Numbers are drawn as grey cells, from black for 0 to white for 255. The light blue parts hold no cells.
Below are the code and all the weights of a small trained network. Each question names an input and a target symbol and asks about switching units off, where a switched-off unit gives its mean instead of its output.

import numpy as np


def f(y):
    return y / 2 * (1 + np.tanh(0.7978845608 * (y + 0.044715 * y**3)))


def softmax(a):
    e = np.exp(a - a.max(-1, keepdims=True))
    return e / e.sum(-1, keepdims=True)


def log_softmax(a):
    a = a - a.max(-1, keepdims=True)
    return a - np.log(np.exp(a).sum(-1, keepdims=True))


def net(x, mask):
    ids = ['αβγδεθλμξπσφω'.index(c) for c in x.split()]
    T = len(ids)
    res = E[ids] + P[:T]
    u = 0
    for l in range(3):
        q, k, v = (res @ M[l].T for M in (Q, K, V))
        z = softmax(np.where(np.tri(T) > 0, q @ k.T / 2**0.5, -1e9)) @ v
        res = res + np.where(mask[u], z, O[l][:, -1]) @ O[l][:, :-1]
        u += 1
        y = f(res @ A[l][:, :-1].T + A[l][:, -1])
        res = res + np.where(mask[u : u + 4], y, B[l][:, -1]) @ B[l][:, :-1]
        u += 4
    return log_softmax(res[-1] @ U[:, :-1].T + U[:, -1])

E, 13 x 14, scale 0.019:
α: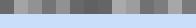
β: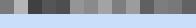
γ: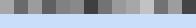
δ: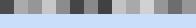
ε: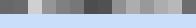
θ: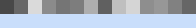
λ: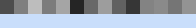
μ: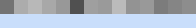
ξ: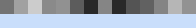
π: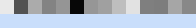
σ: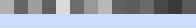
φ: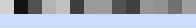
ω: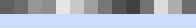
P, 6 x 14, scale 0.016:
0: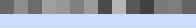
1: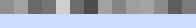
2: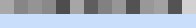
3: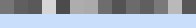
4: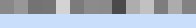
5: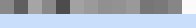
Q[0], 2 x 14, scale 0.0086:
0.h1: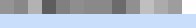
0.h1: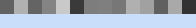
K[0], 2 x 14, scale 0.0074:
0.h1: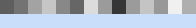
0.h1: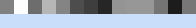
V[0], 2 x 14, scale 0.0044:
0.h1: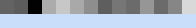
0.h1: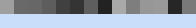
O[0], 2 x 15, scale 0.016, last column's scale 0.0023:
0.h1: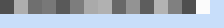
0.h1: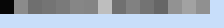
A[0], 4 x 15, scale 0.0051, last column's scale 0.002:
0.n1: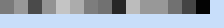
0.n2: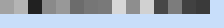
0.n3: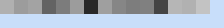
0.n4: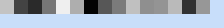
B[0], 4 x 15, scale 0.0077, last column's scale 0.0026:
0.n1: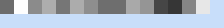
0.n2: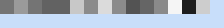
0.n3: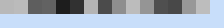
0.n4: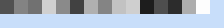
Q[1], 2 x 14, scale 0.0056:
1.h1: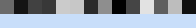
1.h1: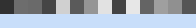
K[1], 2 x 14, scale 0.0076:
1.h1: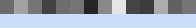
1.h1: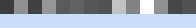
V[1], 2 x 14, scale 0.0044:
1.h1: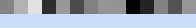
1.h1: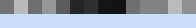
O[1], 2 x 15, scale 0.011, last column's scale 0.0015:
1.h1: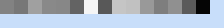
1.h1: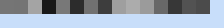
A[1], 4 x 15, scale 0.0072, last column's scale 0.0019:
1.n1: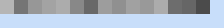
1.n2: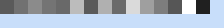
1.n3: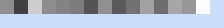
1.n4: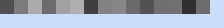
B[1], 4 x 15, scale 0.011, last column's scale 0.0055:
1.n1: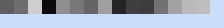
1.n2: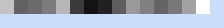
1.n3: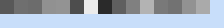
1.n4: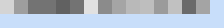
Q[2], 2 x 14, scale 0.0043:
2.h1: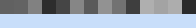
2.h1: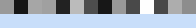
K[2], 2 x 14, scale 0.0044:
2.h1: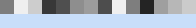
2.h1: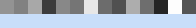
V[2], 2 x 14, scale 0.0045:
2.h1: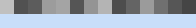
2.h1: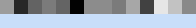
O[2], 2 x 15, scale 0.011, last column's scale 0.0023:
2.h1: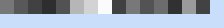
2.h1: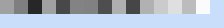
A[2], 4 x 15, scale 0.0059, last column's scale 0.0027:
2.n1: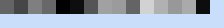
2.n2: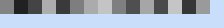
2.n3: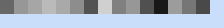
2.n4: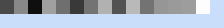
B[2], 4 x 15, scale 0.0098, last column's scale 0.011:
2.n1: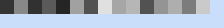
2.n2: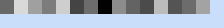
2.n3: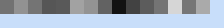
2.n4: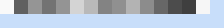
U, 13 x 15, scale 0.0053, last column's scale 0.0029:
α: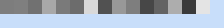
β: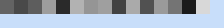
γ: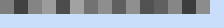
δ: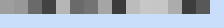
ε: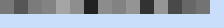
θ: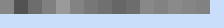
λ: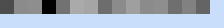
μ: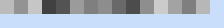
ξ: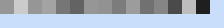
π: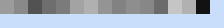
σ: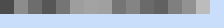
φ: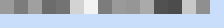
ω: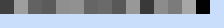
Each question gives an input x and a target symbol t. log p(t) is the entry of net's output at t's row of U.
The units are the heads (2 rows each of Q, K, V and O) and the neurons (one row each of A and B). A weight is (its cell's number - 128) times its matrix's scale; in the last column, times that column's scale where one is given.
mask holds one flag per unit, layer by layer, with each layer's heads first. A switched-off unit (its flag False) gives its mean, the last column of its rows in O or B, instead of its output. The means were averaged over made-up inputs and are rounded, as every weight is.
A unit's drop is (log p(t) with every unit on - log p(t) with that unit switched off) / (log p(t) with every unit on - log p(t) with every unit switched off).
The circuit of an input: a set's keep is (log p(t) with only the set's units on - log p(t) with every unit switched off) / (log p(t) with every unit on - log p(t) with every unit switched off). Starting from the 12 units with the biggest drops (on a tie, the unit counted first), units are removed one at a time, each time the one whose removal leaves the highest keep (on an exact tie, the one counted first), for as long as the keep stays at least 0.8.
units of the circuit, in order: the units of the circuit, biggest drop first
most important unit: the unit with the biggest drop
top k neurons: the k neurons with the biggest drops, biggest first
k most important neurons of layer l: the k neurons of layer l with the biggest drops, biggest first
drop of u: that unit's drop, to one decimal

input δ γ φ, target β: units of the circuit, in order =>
[0.h1; 2.n1]
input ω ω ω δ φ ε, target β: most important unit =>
0.h1
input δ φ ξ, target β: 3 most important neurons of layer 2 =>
[2.n1; 2.n2; 2.n4]
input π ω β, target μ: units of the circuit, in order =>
[0.h1; 0.n4]
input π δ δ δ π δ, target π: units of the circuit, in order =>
[2.h1; 2.n1; 0.h1]
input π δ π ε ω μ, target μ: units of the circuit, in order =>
[0.h1; 1.n1]
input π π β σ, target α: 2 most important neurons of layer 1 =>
[1.n2; 1.n4]
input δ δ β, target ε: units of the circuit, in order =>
[1.n2; 0.h1; 2.h1; 1.n4]
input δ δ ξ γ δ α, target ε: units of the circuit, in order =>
[1.n2; 1.h1]
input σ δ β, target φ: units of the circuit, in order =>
[1.h1; 2.n1]
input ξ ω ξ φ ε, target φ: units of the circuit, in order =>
[2.h1; 0.n4; 2.n4]
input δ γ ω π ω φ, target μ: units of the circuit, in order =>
[0.h1; 1.n1]
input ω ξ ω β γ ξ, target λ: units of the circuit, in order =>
[1.h1; 0.h1; 2.n1; 0.n3]
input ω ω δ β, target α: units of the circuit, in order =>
[2.n2; 2.n1]
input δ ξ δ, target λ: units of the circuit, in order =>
[1.h1; 2.n1]
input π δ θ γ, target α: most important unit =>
2.n2
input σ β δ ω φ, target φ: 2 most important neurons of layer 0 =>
[0.n1; 0.n2]
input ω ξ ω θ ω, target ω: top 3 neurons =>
[0.n4; 0.n1; 2.n3]
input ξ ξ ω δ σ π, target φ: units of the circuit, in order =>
[2.h1; 1.n3; 0.h1]
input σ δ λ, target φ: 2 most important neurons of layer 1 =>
[1.n3; 1.n1]
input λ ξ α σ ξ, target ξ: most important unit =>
0.n3
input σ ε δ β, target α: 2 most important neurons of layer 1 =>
[1.n2; 1.n1]
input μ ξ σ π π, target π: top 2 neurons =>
[0.n4; 1.n1]
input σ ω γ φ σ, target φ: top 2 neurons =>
[2.n4; 2.n1]
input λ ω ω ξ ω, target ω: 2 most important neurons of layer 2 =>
[2.n3; 2.n4]
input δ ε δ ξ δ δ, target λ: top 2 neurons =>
[2.n1; 0.n4]
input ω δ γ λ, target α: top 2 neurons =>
[2.n2; 1.n3]
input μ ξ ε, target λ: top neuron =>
[2.n1]
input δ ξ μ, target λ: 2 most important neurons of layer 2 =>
[2.n1; 2.n4]
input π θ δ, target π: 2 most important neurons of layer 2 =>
[2.n1; 2.n2]
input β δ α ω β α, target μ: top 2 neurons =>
[1.n1; 1.n2]
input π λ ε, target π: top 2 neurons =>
[2.n1; 0.n1]
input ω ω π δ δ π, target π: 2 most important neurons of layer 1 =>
[1.n3; 1.n2]
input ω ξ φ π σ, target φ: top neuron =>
[0.n4]
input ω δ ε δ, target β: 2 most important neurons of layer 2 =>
[2.n1; 2.n4]
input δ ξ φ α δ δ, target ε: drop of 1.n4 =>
0.1
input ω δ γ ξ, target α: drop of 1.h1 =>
0.0
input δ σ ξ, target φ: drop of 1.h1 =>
0.2
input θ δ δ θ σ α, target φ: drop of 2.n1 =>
0.2
